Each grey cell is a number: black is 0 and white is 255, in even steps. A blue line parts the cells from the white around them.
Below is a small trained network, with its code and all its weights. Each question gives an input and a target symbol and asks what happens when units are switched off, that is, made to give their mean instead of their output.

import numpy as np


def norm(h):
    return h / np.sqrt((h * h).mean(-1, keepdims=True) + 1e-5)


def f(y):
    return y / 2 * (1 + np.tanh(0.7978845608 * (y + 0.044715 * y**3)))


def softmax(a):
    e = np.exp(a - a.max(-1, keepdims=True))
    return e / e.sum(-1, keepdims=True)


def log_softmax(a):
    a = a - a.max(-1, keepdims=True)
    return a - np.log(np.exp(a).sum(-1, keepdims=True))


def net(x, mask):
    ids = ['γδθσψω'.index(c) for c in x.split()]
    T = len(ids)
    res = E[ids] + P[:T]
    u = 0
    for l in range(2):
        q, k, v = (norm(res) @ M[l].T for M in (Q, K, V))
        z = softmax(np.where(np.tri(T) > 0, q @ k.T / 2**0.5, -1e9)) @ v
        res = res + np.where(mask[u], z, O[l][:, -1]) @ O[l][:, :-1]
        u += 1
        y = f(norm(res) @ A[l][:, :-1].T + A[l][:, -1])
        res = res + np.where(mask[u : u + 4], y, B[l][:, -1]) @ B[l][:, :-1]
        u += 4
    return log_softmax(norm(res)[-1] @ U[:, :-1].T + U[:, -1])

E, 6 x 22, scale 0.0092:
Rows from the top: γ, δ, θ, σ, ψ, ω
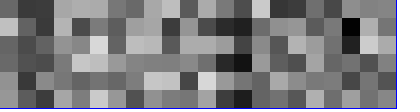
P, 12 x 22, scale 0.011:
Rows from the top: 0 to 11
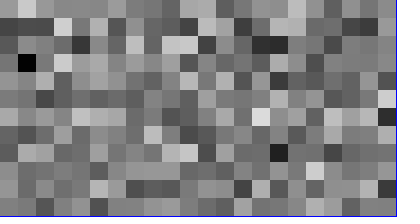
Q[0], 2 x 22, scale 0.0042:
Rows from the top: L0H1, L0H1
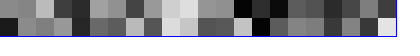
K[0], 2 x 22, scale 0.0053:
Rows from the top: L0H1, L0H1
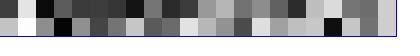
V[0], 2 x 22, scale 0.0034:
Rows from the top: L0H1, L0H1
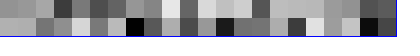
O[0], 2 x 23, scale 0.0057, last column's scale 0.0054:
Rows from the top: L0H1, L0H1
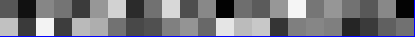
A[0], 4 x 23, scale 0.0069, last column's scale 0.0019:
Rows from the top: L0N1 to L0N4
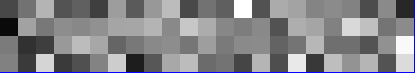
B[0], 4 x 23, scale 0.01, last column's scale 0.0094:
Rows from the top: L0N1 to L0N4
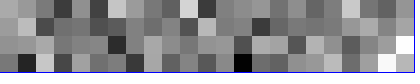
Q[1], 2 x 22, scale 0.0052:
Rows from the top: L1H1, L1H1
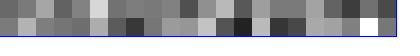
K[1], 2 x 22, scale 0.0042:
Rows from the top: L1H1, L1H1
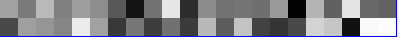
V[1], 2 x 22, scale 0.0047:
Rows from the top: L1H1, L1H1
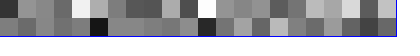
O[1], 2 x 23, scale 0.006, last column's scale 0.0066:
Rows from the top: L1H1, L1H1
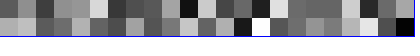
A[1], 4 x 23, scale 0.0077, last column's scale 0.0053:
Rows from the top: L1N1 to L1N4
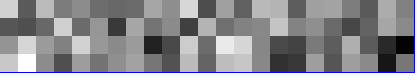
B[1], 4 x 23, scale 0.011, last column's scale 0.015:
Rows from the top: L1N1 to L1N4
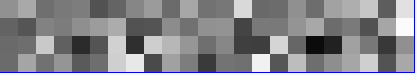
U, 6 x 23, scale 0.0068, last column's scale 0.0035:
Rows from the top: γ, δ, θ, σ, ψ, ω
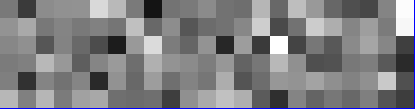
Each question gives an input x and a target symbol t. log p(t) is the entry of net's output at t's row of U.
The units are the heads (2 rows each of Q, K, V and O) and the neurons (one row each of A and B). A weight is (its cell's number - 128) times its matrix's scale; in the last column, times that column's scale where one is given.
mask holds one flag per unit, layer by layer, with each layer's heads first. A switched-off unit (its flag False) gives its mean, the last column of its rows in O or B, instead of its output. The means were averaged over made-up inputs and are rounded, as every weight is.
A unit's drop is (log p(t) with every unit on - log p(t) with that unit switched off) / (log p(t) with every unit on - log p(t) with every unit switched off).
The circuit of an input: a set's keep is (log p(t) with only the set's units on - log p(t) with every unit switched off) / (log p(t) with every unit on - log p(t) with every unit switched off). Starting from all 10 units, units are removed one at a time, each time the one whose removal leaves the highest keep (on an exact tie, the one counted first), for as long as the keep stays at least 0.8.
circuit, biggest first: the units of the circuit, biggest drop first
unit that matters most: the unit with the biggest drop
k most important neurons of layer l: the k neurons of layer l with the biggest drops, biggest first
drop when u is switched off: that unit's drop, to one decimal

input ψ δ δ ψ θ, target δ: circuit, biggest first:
[L0H1, L0N4, L1N4]
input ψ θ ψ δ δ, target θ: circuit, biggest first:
[L0H1]
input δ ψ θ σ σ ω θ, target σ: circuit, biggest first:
[L1N3, L0H1, L0N4]
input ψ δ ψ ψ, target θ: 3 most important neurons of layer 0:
[L0N1, L0N4, L0N3]
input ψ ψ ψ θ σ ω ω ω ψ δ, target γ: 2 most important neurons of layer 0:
[L0N1, L0N4]
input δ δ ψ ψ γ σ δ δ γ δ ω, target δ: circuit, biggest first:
[L0H1, L1N4, L0N4]
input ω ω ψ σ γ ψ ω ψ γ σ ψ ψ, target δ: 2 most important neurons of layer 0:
[L0N1, L0N4]
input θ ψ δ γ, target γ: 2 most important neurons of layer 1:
[L1N2, L1N1]
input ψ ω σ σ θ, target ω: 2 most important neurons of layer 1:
[L1N2, L1N4]
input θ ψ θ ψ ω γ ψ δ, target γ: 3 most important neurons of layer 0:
[L0N1, L0N4, L0N2]
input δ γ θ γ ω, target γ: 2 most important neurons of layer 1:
[L1N1, L1N3]
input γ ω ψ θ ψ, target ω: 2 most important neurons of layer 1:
[L1N2, L1N3]
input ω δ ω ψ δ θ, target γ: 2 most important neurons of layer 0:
[L0N4, L0N1]
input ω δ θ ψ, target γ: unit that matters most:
L1N2
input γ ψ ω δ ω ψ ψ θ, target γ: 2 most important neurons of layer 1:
[L1N2, L1N1]
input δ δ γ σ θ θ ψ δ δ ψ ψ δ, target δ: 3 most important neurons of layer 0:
[L0N3, L0N4, L0N2]
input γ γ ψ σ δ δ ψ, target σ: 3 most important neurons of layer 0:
[L0N4, L0N3, L0N2]
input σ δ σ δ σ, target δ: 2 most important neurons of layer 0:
[L0N2, L0N1]
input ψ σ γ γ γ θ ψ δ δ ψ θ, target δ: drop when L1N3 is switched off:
0.1
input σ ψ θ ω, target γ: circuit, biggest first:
[L1N2]
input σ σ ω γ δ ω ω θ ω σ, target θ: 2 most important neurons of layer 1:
[L1N4, L1N1]
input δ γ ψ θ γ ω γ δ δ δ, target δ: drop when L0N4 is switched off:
0.8
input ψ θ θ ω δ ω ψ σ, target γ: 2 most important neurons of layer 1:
[L1N2, L1N3]
